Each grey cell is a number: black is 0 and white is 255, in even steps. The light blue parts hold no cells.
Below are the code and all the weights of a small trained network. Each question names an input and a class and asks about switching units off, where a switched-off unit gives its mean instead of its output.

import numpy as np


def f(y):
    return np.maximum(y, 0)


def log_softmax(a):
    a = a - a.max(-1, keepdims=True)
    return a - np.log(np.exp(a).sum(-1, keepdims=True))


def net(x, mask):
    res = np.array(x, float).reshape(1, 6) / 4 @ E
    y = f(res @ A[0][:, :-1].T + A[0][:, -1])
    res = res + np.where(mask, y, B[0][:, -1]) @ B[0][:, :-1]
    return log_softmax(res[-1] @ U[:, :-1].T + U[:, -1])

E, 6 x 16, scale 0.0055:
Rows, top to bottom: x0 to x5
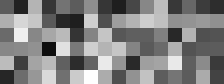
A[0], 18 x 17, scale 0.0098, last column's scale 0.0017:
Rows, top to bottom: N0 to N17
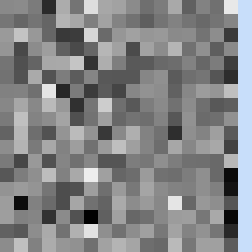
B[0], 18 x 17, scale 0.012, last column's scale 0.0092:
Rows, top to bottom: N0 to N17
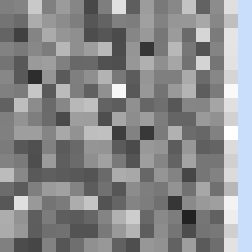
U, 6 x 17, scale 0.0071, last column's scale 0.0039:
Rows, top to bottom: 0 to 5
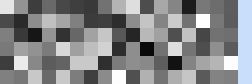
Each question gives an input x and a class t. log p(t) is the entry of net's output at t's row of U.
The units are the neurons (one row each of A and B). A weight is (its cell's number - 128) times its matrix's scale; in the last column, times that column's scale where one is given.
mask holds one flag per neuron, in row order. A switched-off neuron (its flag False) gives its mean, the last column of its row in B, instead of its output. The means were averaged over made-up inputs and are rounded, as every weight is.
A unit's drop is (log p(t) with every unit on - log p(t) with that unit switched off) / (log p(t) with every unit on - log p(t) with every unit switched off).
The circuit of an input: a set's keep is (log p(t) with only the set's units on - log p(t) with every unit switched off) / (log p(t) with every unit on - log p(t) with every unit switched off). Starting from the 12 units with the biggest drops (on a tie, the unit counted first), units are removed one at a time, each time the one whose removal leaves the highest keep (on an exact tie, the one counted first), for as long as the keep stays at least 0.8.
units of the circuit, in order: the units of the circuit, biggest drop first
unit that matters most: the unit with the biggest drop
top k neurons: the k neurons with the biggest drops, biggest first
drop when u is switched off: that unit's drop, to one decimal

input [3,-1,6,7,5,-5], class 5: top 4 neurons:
N0; N14; N9; N1
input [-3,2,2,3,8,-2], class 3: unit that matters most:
N3
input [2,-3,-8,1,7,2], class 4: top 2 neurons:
N14; N9
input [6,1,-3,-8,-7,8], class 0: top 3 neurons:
N12; N16; N0
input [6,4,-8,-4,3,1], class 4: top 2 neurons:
N14; N17
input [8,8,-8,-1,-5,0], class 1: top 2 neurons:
N2; N13
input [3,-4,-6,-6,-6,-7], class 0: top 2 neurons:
N15; N7
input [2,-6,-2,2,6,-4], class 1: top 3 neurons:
N4; N9; N1
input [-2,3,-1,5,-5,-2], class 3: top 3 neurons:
N9; N6; N4
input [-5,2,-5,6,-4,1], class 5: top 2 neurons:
N0; N7
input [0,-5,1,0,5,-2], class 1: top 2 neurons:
N4; N9
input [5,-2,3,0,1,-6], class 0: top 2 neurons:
N15; N17
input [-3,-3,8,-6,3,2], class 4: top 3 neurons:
N7; N8; N0
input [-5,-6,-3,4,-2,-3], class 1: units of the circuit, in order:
N4
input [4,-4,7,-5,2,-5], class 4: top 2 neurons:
N7; N8
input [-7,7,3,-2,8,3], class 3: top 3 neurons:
N3; N7; N4
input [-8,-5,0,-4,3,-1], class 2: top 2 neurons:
N17; N10
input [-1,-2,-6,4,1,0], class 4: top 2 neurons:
N14; N6
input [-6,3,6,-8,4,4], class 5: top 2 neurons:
N6; N14
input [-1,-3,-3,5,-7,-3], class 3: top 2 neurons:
N9; N6
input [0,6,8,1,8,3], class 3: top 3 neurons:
N3; N7; N14
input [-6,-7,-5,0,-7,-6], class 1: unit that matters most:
N4
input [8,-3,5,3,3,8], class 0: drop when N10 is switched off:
0.2
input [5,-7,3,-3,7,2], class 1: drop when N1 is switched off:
0.2
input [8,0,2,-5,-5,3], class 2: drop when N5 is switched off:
0.2
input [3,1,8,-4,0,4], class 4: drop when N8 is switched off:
0.0
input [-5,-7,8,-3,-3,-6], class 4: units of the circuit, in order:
N8
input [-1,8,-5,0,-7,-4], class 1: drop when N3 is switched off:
0.1
